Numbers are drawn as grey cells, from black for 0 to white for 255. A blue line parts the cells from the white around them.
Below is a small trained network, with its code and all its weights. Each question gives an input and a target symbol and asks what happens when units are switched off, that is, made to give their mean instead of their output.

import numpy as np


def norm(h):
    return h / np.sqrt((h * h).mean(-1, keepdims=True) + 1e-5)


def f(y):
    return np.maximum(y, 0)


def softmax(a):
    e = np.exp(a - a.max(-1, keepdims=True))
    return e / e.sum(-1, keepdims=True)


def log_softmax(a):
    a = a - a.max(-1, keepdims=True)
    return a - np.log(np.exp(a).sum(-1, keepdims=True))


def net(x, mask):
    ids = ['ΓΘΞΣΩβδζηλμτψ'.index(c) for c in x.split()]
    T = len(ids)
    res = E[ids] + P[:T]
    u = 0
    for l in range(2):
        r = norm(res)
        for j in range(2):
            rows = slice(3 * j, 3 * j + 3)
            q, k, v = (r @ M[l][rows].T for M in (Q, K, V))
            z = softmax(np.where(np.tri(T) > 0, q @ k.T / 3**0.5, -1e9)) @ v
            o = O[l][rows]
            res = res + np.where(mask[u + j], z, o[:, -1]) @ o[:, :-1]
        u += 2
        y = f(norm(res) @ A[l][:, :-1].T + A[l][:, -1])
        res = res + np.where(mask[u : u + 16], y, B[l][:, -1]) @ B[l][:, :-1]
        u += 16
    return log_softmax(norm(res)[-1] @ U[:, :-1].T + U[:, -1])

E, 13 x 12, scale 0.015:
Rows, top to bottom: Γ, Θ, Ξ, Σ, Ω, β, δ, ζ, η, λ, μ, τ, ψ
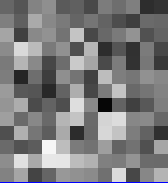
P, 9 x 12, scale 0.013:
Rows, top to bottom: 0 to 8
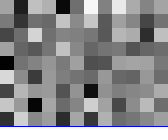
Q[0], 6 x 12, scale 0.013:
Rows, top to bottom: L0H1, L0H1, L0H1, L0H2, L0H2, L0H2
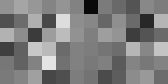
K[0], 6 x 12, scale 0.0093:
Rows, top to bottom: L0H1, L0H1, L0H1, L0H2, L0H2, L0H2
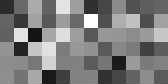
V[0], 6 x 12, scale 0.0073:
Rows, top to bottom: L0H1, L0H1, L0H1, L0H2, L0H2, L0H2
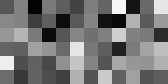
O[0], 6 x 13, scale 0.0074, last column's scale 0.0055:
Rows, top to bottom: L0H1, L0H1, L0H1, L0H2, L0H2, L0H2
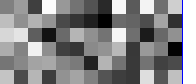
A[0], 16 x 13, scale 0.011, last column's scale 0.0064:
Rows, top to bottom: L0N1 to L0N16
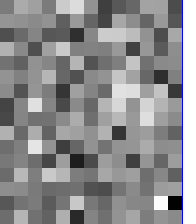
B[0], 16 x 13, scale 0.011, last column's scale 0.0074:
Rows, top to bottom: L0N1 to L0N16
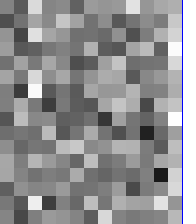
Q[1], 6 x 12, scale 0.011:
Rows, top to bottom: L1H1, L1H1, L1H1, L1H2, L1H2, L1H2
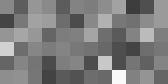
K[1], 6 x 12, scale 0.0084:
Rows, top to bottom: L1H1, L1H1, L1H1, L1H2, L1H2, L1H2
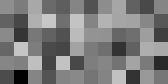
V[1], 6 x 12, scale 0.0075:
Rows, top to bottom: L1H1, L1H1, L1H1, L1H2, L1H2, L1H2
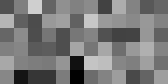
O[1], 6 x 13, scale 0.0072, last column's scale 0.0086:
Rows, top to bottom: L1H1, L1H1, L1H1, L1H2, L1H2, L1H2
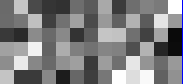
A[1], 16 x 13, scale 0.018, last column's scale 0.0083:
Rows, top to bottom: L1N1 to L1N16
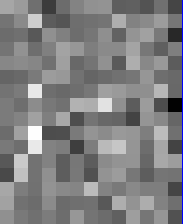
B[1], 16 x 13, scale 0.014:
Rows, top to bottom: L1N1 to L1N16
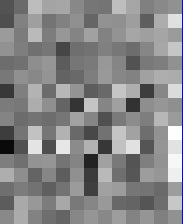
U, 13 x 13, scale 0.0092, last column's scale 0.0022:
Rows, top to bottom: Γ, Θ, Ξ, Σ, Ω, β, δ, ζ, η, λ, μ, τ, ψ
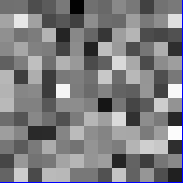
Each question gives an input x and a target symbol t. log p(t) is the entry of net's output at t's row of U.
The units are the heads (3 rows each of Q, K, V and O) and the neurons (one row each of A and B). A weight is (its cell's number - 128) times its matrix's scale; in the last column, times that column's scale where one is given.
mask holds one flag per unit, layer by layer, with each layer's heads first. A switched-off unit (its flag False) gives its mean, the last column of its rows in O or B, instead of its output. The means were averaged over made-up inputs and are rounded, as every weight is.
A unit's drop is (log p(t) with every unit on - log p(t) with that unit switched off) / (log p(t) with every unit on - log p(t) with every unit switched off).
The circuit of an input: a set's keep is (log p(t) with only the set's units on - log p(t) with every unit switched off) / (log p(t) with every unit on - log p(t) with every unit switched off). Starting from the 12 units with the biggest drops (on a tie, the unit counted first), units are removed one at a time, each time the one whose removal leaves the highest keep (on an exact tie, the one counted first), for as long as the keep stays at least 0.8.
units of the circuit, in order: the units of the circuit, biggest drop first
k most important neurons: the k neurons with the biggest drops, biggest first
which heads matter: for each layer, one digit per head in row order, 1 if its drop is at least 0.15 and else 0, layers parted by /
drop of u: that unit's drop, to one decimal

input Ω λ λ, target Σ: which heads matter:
01 / 10
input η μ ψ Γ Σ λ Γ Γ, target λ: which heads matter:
01 / 00
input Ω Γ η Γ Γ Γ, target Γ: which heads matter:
11 / 11
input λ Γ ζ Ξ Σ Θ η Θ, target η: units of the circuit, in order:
L0H1, L1N8
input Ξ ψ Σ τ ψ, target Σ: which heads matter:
01 / 00
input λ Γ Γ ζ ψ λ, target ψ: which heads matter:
10 / 00
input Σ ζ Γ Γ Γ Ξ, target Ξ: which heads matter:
11 / 00
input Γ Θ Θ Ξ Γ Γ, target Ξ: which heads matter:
11 / 00
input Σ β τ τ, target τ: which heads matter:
10 / 00
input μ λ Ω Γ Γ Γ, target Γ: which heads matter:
11 / 10
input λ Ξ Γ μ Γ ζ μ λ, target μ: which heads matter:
10 / 00
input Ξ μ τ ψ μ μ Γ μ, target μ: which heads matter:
10 / 00
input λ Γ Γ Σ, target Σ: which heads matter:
11 / 00
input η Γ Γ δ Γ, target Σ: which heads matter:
00 / 00
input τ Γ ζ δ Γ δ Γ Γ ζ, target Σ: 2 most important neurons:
L0N4, L1N11
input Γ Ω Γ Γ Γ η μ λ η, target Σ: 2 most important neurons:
L1N13, L1N12
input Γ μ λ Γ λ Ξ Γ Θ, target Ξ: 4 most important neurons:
L0N10, L1N11, L1N10, L1N1
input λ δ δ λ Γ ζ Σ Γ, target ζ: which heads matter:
10 / 01
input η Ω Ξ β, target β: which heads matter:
01 / 00
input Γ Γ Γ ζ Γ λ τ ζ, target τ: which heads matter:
10 / 01
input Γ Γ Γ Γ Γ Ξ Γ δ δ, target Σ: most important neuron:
L0N3
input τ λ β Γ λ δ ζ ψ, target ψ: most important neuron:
L0N4
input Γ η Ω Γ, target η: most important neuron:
L1N8
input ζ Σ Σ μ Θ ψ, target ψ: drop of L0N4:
0.2
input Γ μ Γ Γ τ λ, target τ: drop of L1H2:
0.2
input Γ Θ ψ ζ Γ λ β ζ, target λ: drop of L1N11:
0.1
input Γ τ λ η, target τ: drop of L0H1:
1.0
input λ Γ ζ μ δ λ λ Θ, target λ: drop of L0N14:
0.0
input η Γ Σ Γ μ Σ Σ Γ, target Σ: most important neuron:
L1N11
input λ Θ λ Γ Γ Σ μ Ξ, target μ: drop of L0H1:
1.1
